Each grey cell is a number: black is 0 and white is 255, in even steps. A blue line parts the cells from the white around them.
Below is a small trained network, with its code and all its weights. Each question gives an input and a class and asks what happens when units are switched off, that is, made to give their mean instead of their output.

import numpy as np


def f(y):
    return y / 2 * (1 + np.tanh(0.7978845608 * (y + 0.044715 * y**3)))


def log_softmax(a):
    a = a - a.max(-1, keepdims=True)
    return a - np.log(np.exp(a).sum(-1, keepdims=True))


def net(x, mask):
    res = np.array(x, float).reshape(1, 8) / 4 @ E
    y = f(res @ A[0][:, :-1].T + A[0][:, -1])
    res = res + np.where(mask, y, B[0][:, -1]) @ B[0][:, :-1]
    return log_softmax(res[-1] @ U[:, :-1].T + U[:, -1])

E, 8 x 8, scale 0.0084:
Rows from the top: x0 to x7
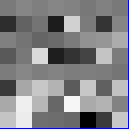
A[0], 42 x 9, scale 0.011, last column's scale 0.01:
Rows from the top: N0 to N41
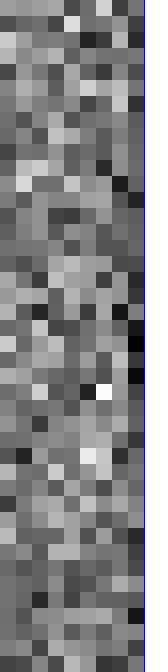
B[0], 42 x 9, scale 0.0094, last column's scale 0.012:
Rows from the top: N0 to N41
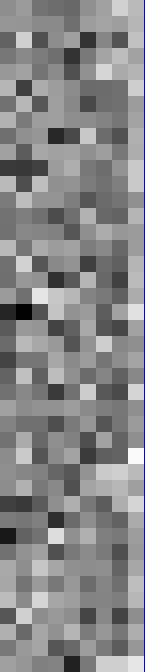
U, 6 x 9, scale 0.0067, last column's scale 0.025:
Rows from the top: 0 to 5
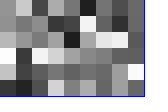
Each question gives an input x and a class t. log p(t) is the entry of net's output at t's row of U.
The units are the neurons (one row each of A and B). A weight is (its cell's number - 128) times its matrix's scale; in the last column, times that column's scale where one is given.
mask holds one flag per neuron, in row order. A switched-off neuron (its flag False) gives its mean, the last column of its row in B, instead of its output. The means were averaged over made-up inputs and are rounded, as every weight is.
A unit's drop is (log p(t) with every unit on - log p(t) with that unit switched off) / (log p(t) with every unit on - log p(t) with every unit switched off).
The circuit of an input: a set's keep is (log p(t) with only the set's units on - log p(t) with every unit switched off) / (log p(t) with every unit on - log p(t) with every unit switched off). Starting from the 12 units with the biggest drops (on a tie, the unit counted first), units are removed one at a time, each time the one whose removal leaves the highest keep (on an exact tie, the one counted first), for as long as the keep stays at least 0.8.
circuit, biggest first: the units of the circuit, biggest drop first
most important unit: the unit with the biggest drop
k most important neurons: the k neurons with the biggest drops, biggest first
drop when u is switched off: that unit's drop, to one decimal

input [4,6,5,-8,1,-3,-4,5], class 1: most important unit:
N17
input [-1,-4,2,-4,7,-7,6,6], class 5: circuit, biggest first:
N19, N33
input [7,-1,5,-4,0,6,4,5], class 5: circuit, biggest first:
N10, N22
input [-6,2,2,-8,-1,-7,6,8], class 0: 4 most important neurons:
N2, N6, N24, N23
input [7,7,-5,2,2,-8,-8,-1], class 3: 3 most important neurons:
N37, N35, N15
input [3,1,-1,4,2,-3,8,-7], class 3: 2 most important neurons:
N11, N18
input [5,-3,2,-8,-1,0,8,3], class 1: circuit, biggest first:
N17, N8
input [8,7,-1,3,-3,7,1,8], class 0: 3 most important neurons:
N2, N6, N19
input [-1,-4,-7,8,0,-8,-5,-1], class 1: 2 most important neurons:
N24, N20
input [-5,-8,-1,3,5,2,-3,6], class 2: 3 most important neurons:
N0, N3, N28
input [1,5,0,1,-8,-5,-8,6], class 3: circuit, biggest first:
N37, N35
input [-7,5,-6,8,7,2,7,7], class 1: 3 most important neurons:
N24, N28, N20
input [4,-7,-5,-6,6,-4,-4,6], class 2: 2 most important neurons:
N29, N3
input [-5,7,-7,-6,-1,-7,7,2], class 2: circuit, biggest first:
N41, N4
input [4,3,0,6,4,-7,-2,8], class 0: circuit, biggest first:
N2
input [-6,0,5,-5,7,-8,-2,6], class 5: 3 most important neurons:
N19, N33, N28
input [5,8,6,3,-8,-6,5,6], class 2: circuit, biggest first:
N4, N1
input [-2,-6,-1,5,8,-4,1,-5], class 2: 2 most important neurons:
N0, N29
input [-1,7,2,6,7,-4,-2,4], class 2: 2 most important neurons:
N4, N41
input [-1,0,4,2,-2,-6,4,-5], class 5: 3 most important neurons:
N19, N33, N2
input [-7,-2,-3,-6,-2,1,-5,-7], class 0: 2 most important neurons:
N28, N16
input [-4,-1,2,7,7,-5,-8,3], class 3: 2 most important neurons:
N37, N35
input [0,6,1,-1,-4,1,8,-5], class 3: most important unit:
N5
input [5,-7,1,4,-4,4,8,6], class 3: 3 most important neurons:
N18, N5, N41
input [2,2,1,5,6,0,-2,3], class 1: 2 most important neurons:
N24, N13
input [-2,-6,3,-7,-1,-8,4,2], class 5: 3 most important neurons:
N19, N33, N24
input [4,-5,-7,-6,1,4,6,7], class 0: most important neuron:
N2
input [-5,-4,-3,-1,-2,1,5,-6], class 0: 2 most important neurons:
N28, N16
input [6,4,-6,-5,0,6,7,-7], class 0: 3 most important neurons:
N16, N28, N38
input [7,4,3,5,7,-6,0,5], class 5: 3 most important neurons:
N19, N33, N28
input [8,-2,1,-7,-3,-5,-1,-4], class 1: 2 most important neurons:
N17, N8
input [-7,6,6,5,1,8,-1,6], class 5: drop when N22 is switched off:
0.2
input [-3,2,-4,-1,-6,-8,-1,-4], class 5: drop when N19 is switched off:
0.9
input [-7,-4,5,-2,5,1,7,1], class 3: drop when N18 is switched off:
0.1
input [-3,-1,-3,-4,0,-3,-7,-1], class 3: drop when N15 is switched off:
0.0
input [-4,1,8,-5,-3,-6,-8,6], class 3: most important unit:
N37
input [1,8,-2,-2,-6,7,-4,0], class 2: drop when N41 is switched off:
0.3
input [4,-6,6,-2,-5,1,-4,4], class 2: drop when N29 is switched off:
0.2
